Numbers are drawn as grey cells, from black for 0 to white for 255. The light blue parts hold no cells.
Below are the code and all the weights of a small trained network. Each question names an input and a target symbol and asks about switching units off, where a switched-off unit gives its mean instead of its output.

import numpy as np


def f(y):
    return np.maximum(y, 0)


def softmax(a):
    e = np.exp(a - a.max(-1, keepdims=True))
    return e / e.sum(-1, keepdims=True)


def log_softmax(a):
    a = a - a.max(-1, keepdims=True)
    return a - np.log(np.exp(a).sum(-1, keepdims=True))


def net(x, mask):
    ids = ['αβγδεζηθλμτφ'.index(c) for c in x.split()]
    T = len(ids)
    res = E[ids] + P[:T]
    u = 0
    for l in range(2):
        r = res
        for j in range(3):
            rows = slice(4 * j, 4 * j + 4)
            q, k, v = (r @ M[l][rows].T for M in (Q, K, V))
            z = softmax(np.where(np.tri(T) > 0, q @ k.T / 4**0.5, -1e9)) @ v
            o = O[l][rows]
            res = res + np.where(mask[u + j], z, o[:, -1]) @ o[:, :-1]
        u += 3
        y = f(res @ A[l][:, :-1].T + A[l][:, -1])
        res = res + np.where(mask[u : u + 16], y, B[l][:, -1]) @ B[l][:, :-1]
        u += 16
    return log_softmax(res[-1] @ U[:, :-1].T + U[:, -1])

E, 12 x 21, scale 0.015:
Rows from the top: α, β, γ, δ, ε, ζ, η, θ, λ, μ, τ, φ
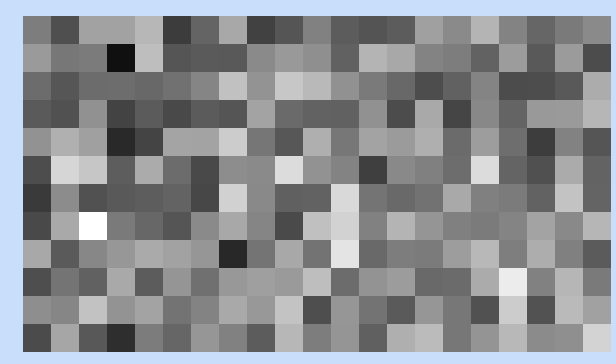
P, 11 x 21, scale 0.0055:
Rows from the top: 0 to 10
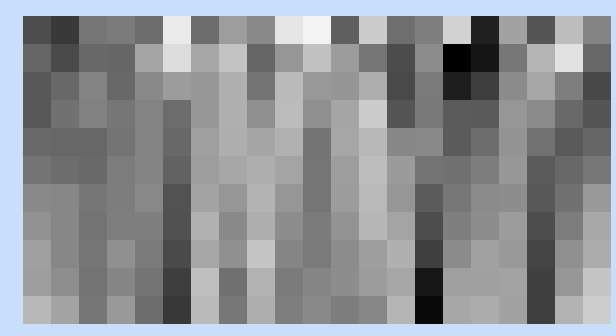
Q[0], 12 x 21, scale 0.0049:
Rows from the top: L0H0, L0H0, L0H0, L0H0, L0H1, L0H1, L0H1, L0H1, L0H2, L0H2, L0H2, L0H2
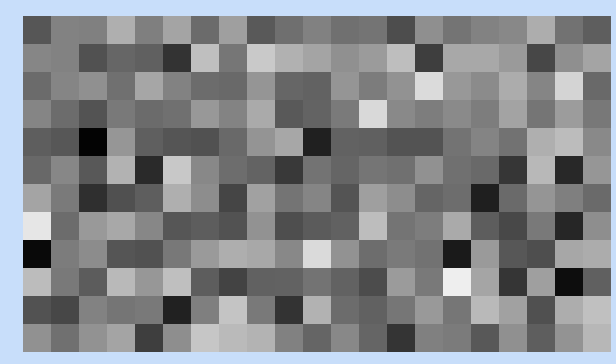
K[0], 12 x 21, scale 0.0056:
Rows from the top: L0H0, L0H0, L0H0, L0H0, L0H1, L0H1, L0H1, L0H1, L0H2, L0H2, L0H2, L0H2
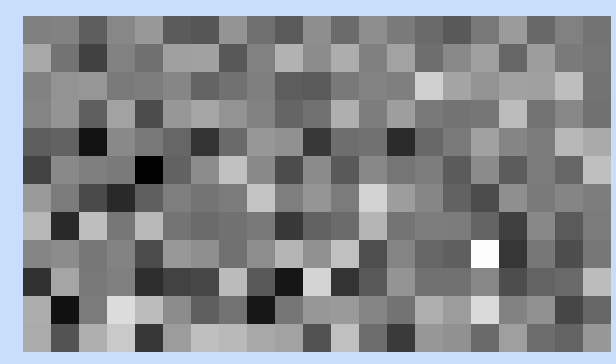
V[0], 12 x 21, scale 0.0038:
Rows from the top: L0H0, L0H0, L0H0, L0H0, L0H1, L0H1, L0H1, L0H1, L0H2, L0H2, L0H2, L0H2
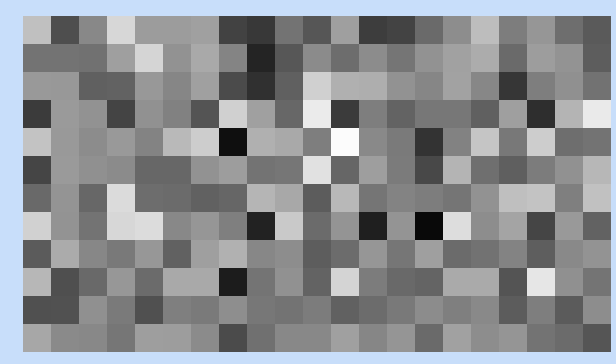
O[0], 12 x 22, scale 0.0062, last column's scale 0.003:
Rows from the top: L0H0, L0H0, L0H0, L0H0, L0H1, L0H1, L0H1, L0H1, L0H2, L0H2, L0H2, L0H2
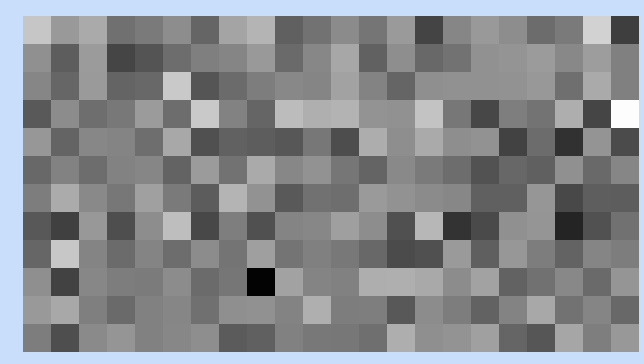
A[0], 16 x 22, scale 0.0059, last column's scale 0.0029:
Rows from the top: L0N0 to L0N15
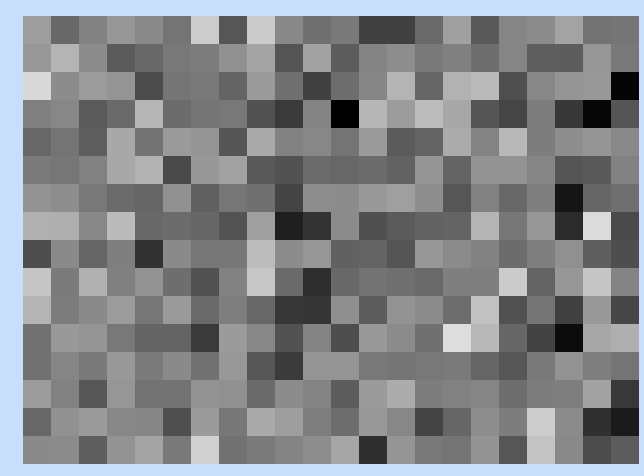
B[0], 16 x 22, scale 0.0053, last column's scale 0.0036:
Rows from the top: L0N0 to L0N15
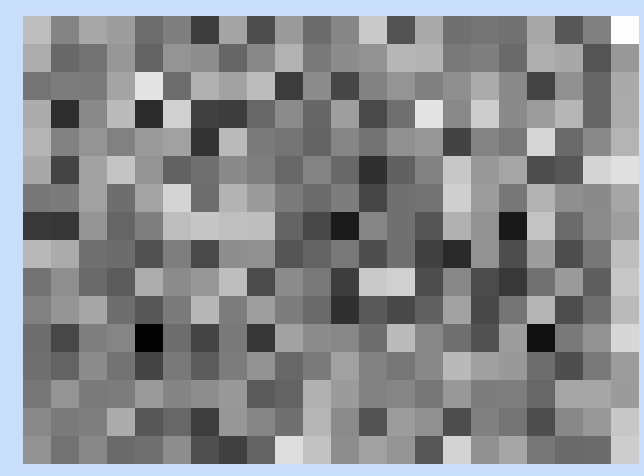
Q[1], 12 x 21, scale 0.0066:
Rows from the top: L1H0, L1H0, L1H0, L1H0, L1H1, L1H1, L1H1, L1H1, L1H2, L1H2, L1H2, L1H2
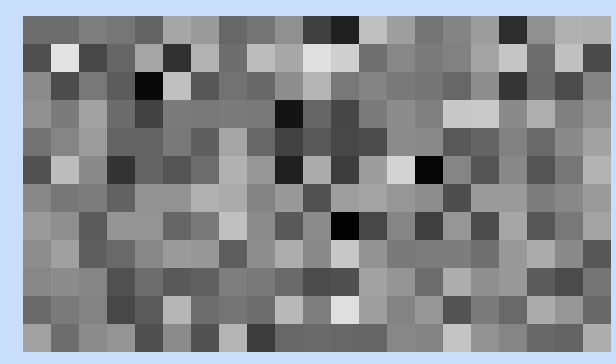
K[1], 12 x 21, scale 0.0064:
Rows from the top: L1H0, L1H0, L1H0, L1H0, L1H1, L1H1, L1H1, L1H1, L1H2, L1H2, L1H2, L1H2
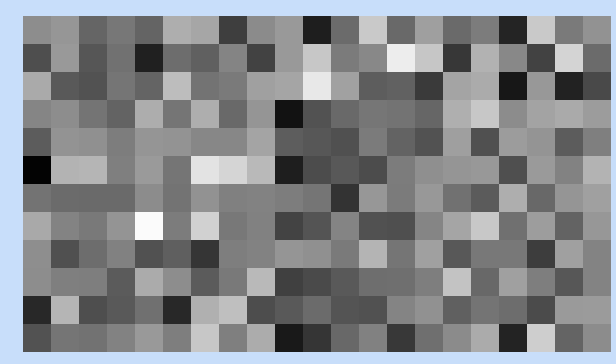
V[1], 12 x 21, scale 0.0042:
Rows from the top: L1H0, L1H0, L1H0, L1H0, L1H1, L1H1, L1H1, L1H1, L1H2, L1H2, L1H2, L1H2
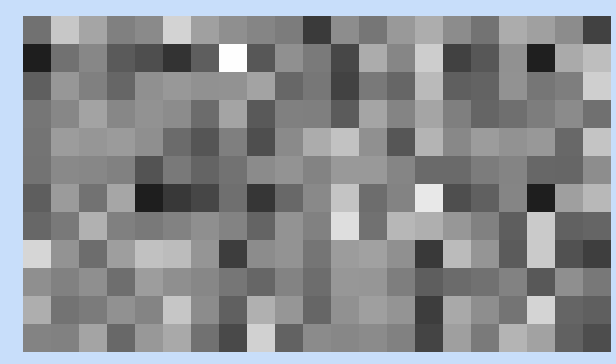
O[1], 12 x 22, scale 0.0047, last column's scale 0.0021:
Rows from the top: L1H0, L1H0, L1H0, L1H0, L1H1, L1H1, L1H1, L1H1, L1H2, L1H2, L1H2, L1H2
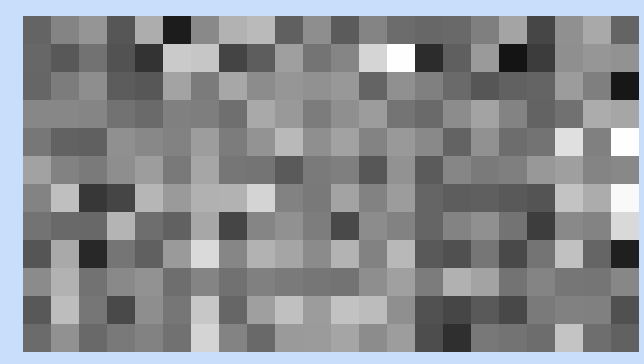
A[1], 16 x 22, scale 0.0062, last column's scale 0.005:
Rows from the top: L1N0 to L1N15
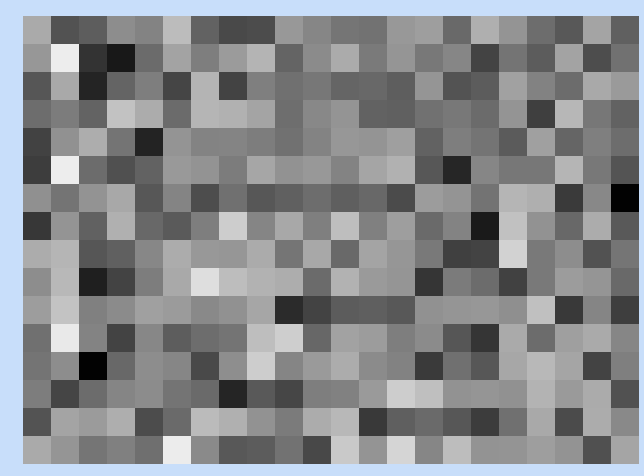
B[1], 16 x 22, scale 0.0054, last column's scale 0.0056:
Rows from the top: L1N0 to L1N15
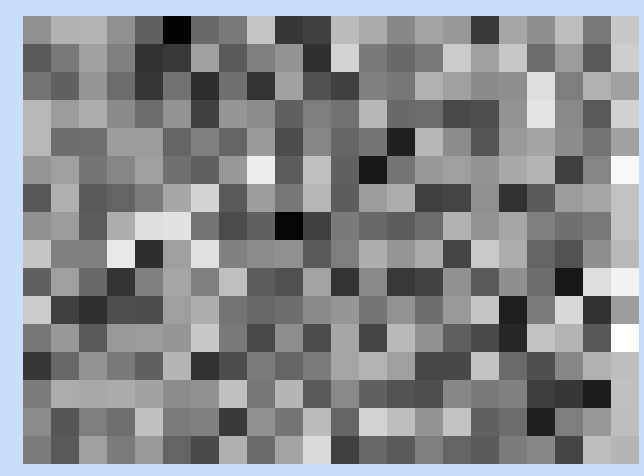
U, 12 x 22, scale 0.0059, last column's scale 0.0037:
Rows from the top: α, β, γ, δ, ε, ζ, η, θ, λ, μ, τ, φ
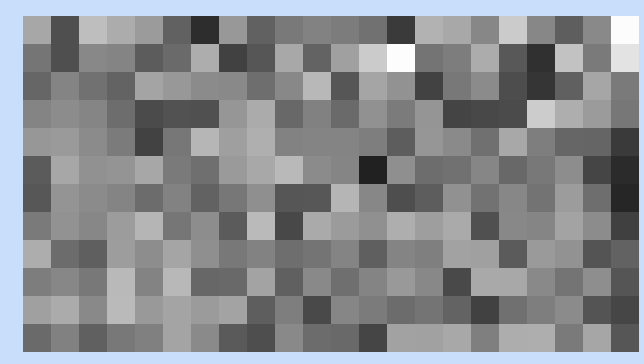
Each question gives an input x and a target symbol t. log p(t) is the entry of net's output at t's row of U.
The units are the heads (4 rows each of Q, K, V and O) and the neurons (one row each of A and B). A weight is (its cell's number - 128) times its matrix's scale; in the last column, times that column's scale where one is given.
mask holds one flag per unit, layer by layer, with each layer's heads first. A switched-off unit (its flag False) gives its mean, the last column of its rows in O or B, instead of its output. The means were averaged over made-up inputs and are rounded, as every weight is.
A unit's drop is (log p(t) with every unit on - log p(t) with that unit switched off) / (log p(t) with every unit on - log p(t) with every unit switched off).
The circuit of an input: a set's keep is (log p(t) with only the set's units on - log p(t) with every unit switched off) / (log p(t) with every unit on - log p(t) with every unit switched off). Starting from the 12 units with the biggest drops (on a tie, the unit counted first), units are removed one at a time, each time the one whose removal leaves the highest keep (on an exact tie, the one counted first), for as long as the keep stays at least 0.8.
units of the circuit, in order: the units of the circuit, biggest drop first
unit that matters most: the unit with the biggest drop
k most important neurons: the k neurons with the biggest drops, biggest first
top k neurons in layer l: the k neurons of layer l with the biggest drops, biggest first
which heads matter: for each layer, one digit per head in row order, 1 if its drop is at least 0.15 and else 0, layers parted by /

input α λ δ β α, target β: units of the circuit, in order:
L1H2; L1H0; L1N5
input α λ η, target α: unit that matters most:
L0H2
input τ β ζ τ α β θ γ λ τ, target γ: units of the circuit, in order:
L1H0; L0N9; L1N9
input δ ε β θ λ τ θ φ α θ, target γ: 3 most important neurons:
L0N2; L0N0; L0N3
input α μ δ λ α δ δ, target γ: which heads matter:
111 / 101
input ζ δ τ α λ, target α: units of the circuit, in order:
L1H2; L1N15
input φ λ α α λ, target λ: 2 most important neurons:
L1N10; L1N6
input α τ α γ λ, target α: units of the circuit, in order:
L1N15; L1H2
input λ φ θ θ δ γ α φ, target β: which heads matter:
001 / 111
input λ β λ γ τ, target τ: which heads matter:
110 / 101
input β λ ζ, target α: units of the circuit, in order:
L0H1; L0H2; L1H0
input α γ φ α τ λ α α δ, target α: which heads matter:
001 / 101
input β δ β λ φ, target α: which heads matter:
001 / 001
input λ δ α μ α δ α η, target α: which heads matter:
111 / 001
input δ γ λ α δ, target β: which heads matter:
011 / 000
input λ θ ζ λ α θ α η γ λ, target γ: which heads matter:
110 / 001
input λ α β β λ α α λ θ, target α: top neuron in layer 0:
L0N7
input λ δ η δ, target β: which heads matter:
111 / 000
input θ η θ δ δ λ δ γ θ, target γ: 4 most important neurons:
L0N2; L0N0; L1N15; L0N3
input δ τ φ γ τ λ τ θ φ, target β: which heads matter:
001 / 101
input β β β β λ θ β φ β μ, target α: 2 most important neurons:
L0N4; L1N15
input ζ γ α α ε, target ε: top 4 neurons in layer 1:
L1N1; L1N8; L1N5; L1N9
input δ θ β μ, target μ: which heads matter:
000 / 000
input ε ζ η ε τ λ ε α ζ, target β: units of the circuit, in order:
L1H0
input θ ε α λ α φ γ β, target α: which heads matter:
010 / 001
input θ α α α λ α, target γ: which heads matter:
100 / 101
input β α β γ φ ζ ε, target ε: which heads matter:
011 / 000
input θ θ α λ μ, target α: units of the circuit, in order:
L0H2; L1H0; L0H1
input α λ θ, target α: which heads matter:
101 / 101
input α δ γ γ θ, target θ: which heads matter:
001 / 000
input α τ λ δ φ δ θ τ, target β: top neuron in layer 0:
L0N0
